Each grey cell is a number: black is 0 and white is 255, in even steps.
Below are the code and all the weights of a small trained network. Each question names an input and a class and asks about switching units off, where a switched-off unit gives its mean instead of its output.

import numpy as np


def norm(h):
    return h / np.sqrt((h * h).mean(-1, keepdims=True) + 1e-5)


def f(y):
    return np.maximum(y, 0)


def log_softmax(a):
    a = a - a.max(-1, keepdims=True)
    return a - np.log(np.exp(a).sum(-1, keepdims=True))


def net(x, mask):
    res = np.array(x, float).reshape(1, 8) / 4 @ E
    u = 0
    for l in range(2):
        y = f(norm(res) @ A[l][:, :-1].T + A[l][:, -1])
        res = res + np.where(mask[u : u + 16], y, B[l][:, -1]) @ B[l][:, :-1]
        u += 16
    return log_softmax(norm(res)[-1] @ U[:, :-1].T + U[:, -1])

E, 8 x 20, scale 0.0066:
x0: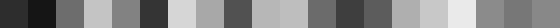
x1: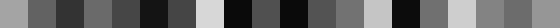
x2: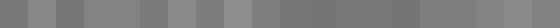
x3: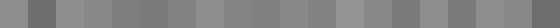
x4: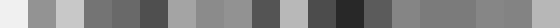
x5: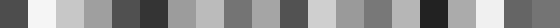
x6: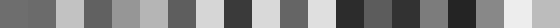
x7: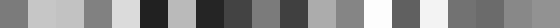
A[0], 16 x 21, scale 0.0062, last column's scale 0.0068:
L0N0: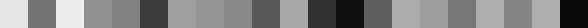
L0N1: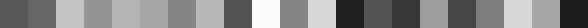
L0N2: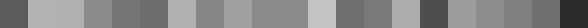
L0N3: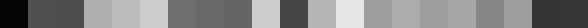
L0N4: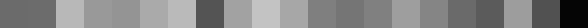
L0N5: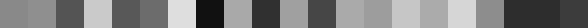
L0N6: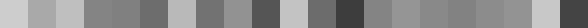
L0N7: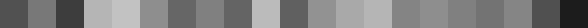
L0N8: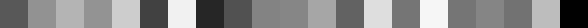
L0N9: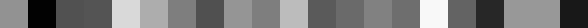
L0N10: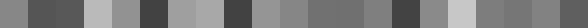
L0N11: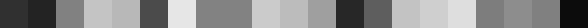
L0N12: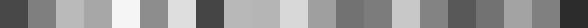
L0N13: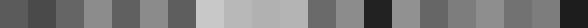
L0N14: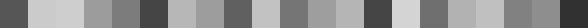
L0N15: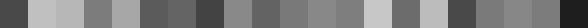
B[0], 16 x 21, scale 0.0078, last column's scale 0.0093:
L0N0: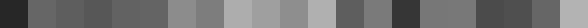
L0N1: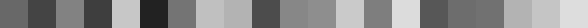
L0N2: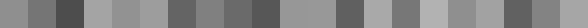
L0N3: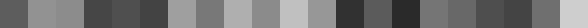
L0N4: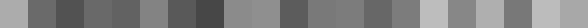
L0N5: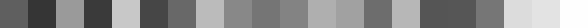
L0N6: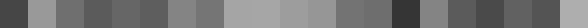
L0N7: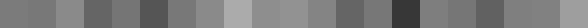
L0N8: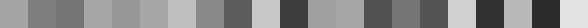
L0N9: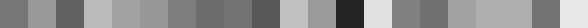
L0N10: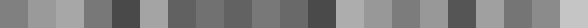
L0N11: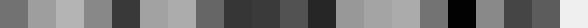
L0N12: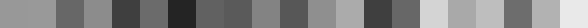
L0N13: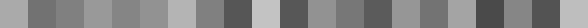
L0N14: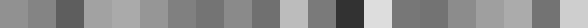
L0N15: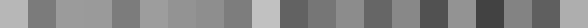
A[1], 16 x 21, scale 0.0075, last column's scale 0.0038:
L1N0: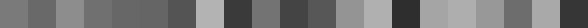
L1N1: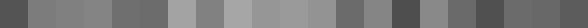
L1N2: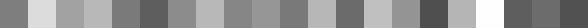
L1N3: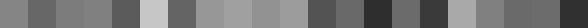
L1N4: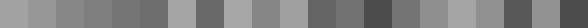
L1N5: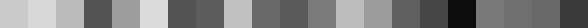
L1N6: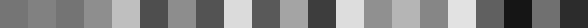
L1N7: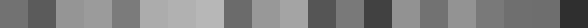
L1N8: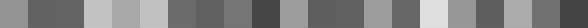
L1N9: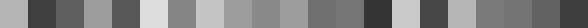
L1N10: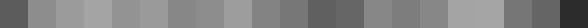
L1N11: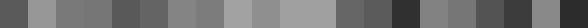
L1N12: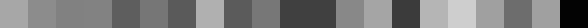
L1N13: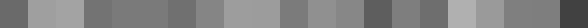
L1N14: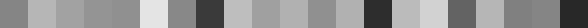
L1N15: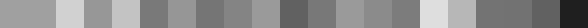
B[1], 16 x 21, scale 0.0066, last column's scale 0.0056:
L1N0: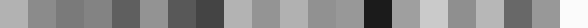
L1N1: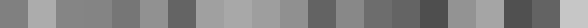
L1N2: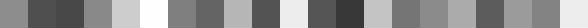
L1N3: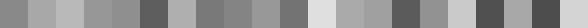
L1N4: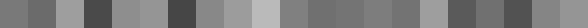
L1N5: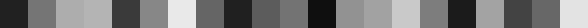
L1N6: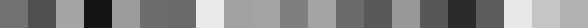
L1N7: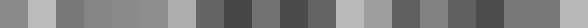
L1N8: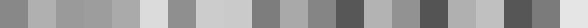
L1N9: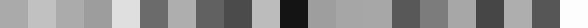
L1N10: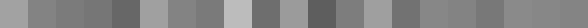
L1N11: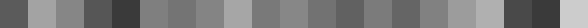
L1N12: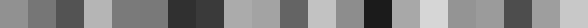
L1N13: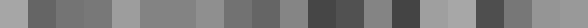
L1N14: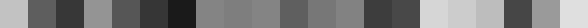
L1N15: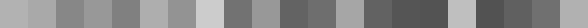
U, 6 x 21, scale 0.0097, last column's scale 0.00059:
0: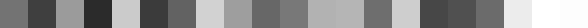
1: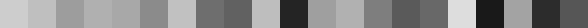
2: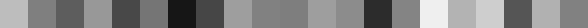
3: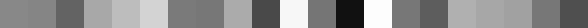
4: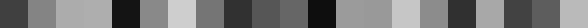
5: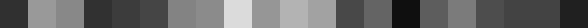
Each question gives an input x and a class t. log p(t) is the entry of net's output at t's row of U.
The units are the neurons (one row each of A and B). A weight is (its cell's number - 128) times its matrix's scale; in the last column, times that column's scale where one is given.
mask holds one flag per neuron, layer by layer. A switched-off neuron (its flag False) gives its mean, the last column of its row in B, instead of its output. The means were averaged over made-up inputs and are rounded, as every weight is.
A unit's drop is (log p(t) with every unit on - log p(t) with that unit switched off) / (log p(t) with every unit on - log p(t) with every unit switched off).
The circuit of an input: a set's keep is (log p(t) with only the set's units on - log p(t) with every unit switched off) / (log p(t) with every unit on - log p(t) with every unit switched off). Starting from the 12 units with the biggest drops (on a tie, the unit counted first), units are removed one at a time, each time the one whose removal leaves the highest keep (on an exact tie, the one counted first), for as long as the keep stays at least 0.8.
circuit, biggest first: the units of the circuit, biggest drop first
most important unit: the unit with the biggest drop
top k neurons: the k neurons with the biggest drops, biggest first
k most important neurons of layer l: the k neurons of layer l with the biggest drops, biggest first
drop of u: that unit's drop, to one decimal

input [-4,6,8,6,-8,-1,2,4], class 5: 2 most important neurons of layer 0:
L0N3, L0N12
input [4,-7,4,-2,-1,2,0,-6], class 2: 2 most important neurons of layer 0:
L0N12, L0N8
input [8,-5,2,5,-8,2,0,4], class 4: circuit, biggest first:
L0N11
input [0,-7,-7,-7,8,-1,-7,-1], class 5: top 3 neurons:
L0N6, L0N0, L0N1
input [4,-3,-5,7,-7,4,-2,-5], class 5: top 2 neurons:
L0N3, L0N8
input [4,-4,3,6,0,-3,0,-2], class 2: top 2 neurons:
L0N12, L0N4
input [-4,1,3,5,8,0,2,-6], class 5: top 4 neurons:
L0N0, L0N6, L0N8, L1N11
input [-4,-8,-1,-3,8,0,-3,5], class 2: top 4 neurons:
L0N12, L1N14, L0N3, L0N4
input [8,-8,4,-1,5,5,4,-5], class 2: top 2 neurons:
L0N12, L1N14
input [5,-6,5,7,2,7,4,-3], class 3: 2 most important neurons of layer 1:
L1N2, L1N0
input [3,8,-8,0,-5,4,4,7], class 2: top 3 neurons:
L1N0, L1N12, L0N10
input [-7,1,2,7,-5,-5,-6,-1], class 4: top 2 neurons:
L1N5, L0N1
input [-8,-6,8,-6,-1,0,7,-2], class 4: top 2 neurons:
L1N5, L0N5
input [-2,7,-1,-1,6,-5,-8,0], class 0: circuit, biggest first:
L0N5
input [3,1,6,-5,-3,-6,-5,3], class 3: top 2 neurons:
L0N9, L0N1
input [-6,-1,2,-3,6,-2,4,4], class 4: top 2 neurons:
L1N5, L0N3
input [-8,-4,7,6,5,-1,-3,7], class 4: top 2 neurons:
L1N5, L0N13
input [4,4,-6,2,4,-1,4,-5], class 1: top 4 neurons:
L0N5, L0N13, L0N12, L1N9
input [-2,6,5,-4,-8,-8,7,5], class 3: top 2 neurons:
L0N9, L0N5
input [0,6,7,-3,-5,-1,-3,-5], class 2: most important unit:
L0N8
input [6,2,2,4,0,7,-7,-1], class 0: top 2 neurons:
L0N5, L0N9
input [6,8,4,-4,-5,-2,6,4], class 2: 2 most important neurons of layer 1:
L1N0, L1N12
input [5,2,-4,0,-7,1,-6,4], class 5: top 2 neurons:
L0N3, L0N1
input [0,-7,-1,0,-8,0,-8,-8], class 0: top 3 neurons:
L0N5, L1N6, L0N8
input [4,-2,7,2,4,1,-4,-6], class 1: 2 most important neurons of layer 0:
L0N13, L0N1
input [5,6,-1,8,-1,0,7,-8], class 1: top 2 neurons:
L0N5, L0N13
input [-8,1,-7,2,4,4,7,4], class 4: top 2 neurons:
L1N5, L0N5
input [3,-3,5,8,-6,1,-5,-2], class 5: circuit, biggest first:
L0N3
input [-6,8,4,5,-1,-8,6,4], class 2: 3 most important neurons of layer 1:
L1N0, L1N12, L1N2
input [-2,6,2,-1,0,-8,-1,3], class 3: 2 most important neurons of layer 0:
L0N9, L0N12
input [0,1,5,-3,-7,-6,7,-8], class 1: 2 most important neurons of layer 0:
L0N5, L0N13
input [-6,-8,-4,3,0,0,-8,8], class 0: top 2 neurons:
L0N5, L1N6
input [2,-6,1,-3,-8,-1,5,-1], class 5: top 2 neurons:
L0N3, L0N5
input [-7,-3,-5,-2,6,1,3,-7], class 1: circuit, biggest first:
L1N9
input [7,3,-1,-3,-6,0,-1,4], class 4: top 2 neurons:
L0N11, L0N10
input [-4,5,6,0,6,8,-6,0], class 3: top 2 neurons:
L1N2, L0N1
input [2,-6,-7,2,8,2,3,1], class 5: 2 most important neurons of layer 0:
L0N0, L0N6
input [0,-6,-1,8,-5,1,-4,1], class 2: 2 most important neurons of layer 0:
L0N12, L0N4
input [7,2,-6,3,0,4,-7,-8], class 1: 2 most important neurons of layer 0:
L0N13, L0N1
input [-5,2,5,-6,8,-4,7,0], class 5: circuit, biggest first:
L0N0
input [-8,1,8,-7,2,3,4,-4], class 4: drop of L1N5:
1.1
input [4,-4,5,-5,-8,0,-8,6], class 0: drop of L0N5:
1.8
